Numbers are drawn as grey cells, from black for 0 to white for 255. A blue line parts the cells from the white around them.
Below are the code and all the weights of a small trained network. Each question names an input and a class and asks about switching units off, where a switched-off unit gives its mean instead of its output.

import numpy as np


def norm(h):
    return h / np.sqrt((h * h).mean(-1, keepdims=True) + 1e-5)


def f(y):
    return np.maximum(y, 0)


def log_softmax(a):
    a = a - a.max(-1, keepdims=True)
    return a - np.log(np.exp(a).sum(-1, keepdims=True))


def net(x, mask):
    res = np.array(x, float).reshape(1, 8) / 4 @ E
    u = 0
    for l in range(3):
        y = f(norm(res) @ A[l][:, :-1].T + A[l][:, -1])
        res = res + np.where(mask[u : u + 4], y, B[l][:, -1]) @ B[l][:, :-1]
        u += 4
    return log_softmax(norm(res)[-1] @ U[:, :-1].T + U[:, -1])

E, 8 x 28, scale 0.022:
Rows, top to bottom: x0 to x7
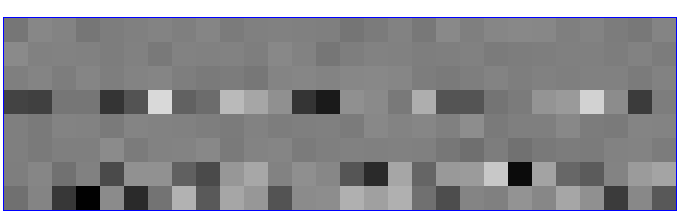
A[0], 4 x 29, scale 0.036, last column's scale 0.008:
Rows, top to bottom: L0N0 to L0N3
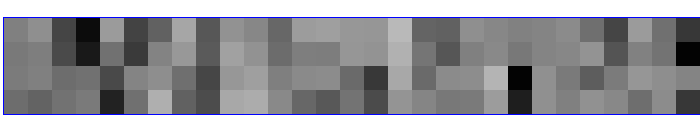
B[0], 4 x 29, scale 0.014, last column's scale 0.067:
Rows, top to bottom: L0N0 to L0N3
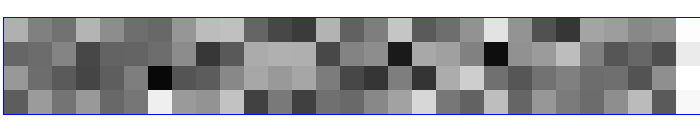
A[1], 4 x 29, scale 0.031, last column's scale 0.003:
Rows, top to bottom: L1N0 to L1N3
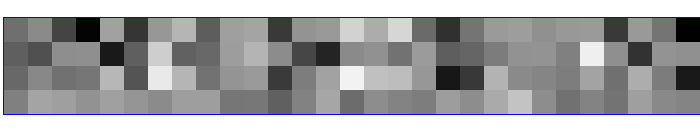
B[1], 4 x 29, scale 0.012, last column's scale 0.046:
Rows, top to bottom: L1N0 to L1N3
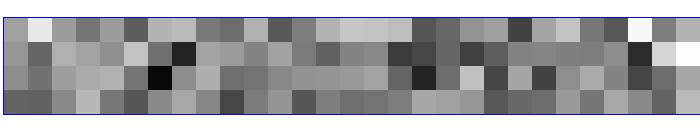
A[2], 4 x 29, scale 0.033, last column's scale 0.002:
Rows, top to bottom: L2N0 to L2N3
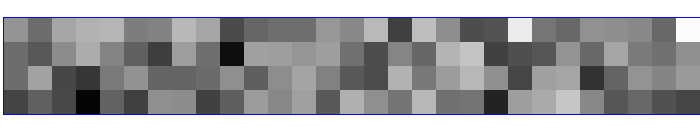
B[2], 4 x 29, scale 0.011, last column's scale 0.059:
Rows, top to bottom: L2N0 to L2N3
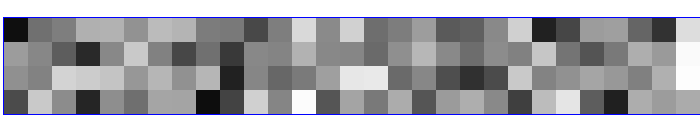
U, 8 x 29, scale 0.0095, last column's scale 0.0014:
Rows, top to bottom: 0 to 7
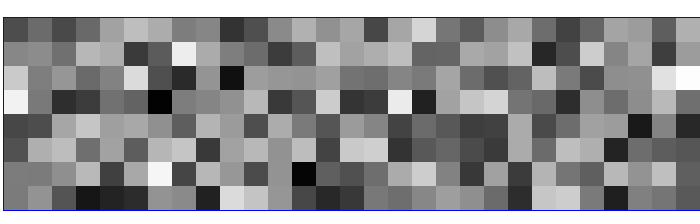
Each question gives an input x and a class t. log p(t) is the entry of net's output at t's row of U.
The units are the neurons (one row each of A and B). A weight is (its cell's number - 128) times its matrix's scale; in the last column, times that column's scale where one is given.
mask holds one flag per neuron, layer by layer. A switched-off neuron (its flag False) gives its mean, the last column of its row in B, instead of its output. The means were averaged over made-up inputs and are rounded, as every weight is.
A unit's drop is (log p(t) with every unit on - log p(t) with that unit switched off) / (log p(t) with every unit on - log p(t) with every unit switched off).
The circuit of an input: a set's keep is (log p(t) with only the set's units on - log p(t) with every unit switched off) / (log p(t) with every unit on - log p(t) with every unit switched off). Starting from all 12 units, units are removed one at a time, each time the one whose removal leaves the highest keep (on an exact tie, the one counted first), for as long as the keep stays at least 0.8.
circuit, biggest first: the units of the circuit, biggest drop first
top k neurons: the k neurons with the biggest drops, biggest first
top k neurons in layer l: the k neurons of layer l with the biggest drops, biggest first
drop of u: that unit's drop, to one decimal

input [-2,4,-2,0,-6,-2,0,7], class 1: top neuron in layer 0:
L0N0
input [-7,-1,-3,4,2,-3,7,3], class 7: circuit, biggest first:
L0N2, L0N3
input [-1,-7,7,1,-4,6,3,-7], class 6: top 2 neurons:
L0N1, L0N3
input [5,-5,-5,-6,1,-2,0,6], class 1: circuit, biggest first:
L0N0, L0N2
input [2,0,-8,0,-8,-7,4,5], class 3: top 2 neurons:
L0N0, L0N2
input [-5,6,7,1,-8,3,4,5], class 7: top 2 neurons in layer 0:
L0N1, L0N3
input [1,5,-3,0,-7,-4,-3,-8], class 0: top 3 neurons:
L0N2, L0N1, L0N3
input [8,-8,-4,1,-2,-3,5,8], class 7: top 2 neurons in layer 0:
L0N1, L0N3
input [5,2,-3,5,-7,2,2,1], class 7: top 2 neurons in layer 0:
L0N1, L0N0
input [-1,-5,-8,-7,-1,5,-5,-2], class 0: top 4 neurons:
L0N2, L0N1, L2N0, L0N0
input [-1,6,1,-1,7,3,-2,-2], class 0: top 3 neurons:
L0N1, L0N2, L0N3
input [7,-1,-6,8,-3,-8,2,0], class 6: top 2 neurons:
L0N3, L1N1
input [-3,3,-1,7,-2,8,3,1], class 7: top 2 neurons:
L0N0, L0N1
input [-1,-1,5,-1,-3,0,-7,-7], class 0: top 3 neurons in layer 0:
L0N2, L0N1, L0N3
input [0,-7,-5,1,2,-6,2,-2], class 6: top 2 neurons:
L0N3, L0N1
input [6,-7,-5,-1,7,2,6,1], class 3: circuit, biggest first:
L0N2
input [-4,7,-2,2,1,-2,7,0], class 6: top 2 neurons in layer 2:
L2N2, L2N3
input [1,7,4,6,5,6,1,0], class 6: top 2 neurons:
L0N3, L1N1
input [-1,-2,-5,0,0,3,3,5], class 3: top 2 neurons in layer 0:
L0N0, L0N2
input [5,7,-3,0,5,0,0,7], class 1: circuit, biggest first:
L0N0
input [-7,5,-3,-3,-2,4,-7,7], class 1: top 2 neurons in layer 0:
L0N0, L0N2
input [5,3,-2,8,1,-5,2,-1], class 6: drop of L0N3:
0.4
